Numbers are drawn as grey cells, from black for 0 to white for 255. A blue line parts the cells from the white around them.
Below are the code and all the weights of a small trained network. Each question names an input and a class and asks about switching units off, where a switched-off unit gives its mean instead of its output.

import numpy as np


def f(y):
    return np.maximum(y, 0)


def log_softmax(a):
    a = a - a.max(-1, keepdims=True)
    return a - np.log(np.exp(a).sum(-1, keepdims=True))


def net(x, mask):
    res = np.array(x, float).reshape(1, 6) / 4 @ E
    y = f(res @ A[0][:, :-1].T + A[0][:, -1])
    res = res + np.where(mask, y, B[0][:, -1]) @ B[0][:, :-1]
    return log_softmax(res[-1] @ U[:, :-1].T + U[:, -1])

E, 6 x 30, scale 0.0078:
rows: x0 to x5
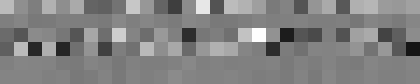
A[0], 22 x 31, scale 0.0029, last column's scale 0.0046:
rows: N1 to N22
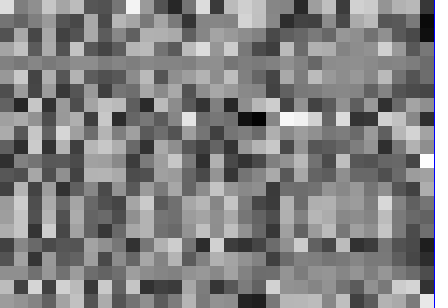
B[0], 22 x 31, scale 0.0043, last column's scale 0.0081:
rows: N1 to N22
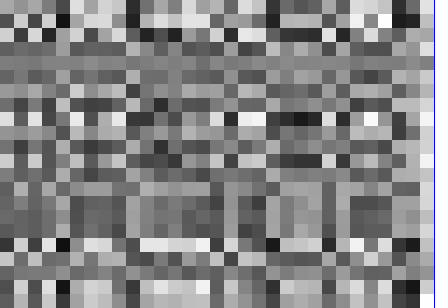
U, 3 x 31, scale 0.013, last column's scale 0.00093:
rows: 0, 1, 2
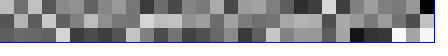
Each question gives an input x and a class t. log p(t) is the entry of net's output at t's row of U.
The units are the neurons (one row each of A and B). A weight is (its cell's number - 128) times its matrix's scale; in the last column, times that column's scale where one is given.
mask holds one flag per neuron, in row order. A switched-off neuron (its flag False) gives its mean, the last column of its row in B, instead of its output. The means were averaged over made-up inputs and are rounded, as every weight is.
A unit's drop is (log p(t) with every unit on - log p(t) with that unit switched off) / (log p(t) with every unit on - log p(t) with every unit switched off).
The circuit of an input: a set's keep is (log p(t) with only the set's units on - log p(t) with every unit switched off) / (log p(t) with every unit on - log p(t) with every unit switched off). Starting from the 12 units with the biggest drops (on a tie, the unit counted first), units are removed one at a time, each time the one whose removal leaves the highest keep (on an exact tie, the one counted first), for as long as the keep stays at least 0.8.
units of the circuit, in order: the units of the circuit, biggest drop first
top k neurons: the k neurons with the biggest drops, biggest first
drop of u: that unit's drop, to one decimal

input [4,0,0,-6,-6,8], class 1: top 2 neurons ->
(N21; N9)
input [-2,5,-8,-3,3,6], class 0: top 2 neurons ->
(N9; N12)
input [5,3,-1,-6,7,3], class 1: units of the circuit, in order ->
(N21)
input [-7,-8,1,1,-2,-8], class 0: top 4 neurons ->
(N12; N21; N2; N22)
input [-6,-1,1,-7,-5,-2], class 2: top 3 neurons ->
(N8; N11; N1)
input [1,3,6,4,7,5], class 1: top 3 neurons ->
(N2; N9; N12)
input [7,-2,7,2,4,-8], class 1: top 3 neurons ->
(N2; N9; N12)
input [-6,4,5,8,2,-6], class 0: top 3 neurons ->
(N3; N12; N19)
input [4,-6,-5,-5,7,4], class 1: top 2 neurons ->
(N21; N12)
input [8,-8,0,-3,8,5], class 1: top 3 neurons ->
(N9; N21; N12)
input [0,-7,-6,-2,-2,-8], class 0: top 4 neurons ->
(N9; N18; N2; N14)
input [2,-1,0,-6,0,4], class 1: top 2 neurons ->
(N21; N9)
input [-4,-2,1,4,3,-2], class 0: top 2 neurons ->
(N12; N21)
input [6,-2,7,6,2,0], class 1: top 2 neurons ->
(N2; N9)
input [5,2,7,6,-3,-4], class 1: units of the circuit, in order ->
(N2)
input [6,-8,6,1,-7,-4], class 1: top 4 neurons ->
(N2; N9; N12; N3)
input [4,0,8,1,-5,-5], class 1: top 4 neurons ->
(N2; N9; N12; N3)
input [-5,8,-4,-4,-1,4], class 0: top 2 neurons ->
(N9; N12)
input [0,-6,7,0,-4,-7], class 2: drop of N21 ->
0.1
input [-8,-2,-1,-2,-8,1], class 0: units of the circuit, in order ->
(N12)
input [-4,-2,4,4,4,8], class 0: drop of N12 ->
0.1
